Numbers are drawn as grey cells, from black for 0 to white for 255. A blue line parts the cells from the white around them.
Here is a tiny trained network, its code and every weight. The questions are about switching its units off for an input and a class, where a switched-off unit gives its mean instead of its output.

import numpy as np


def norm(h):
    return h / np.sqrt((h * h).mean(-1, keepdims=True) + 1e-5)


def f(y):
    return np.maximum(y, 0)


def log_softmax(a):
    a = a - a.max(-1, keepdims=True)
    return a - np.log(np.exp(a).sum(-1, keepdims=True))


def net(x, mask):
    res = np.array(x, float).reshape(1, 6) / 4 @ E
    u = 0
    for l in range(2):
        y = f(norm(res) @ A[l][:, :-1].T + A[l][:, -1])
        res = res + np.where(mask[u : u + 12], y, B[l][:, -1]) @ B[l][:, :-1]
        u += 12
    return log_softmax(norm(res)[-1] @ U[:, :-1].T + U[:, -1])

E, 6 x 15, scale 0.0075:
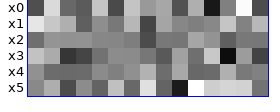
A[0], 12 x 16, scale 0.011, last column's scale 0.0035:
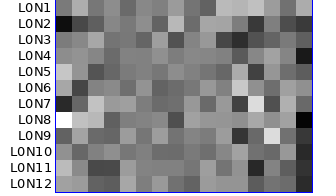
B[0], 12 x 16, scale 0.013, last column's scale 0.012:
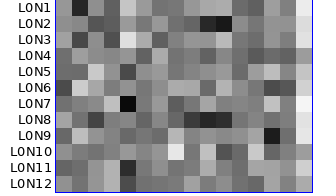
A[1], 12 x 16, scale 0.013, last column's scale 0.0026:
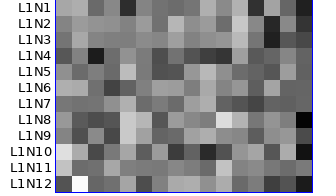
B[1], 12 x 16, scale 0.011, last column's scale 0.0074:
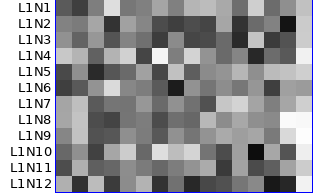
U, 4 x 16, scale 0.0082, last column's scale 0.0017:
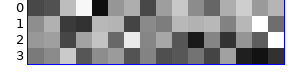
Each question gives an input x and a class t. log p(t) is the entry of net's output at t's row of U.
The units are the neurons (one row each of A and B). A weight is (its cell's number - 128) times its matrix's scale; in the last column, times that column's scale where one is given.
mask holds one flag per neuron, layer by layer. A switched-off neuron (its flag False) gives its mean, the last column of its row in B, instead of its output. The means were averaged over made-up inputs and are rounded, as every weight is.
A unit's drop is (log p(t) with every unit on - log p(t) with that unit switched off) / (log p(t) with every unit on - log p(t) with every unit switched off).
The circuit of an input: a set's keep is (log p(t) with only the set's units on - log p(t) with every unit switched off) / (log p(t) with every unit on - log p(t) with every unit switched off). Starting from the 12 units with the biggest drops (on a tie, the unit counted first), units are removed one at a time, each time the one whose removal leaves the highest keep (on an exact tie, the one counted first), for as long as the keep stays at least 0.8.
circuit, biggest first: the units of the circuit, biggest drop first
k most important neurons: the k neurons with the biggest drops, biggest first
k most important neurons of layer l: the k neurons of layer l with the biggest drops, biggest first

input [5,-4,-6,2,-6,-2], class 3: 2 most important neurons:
L0N9; L0N8
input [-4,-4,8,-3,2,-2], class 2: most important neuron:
L0N2
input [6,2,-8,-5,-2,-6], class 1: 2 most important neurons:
L0N3; L0N6
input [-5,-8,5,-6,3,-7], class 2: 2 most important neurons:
L0N2; L0N1
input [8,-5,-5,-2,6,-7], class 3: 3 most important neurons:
L0N9; L0N1; L1N12
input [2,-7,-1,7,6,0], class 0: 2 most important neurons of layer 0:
L0N11; L0N5
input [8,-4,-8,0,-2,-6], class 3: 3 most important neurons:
L0N9; L0N1; L1N12
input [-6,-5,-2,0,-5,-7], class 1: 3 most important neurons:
L0N3; L0N9; L0N8
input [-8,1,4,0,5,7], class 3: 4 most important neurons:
L0N6; L0N3; L1N3; L1N2
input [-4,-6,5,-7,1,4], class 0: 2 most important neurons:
L0N7; L0N8
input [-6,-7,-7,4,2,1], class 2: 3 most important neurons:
L0N2; L0N9; L1N4
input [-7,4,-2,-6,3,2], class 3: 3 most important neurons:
L0N6; L0N11; L0N5
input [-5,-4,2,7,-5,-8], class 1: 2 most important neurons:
L0N3; L0N7
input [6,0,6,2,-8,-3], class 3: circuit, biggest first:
L0N9
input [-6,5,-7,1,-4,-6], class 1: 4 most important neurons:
L0N3; L0N9; L0N2; L1N5
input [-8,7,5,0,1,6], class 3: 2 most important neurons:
L0N6; L0N2
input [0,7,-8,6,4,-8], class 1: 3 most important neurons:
L0N3; L0N7; L0N2
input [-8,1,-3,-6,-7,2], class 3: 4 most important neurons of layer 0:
L0N6; L0N11; L0N10; L0N5
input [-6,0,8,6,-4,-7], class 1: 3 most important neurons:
L0N3; L0N7; L0N9
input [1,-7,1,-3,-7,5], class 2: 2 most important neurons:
L0N2; L0N3
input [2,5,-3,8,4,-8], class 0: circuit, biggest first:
L0N11
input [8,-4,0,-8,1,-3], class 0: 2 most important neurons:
L0N7; L0N6
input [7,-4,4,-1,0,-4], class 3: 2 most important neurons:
L0N9; L0N8
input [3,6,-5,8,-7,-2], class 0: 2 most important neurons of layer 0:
L0N11; L0N5
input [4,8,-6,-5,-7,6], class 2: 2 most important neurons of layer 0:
L0N8; L0N3
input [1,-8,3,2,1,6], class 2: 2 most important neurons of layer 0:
L0N2; L0N3
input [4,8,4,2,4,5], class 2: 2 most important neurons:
L0N8; L0N3
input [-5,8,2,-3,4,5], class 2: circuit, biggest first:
L0N8
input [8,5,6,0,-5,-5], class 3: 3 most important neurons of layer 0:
L0N9; L0N1; L0N2
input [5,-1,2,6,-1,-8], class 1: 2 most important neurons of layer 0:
L0N3; L0N7
